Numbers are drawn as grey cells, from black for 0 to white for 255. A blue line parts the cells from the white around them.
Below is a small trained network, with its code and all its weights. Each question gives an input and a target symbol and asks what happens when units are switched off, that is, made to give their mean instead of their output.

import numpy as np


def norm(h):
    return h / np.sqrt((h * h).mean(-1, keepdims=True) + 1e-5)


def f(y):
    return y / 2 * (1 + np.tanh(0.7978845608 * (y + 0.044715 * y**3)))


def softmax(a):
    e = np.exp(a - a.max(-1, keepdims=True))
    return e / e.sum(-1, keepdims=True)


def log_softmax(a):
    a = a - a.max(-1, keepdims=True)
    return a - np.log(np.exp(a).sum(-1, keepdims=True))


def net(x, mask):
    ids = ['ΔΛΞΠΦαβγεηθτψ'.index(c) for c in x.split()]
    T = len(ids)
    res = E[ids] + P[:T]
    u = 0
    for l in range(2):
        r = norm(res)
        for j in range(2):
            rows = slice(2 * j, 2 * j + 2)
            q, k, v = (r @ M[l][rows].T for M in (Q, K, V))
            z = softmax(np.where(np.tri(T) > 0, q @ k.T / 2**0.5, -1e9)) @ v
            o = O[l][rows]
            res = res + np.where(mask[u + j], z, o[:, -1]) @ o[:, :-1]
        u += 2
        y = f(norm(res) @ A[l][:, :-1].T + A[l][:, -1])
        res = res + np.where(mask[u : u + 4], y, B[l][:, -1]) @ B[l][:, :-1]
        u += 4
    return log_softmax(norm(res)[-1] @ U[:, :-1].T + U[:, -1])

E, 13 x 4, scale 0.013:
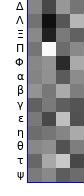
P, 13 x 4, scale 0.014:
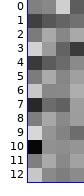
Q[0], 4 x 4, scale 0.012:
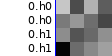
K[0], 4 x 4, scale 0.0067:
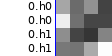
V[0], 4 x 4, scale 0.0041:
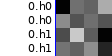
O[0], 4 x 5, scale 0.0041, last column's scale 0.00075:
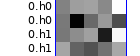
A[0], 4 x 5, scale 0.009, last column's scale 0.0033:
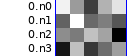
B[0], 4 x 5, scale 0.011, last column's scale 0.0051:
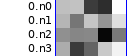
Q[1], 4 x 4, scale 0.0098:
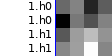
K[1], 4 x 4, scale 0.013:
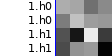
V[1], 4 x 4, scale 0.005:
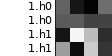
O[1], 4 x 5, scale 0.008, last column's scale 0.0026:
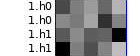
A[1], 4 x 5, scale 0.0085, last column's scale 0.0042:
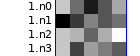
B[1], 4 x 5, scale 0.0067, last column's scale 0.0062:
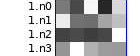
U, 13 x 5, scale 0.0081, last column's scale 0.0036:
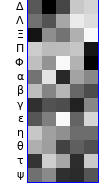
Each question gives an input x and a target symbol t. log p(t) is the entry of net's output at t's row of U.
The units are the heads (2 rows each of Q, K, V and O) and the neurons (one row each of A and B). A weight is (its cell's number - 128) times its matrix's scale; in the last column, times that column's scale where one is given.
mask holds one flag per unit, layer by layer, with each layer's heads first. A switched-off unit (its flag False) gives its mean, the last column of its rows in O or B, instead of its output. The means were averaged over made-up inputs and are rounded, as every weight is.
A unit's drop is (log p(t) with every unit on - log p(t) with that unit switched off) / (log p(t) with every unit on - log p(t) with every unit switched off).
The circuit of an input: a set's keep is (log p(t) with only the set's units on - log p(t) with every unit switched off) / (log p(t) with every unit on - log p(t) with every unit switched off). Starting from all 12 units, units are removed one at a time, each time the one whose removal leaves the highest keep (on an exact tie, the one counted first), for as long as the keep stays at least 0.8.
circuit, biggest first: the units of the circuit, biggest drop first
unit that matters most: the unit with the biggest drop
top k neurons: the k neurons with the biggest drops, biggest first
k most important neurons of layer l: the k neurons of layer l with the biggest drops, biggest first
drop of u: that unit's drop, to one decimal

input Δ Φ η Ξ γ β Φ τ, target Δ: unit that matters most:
0.n3
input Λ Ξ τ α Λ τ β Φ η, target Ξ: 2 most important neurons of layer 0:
[0.n0; 0.n3]
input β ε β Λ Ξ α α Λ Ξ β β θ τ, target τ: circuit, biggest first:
[0.n3; 1.h1]
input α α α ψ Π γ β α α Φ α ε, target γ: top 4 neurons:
[0.n2; 0.n3; 0.n1; 1.n3]
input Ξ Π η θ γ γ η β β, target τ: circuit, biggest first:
[0.n3; 1.h1]
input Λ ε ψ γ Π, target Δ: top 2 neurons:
[0.n3; 0.n0]
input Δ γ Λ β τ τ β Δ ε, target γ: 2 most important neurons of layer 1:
[1.n0; 1.n1]
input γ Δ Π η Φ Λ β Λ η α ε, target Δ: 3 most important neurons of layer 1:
[1.n1; 1.n3; 1.n0]
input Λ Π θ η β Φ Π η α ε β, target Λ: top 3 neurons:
[1.n2; 1.n1; 0.n0]
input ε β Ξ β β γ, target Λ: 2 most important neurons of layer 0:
[0.n0; 0.n1]
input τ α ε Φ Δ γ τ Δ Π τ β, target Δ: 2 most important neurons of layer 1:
[1.n1; 1.n3]
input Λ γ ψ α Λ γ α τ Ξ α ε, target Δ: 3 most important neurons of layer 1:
[1.n1; 1.n0; 1.n3]
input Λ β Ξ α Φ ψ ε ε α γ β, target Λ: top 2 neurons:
[1.n2; 1.n1]
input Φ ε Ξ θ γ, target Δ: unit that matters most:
0.n1
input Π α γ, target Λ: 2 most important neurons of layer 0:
[0.n3; 0.n0]
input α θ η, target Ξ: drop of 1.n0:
0.1
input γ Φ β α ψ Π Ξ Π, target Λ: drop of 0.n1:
0.1
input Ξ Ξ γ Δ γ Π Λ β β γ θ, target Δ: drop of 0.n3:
0.3
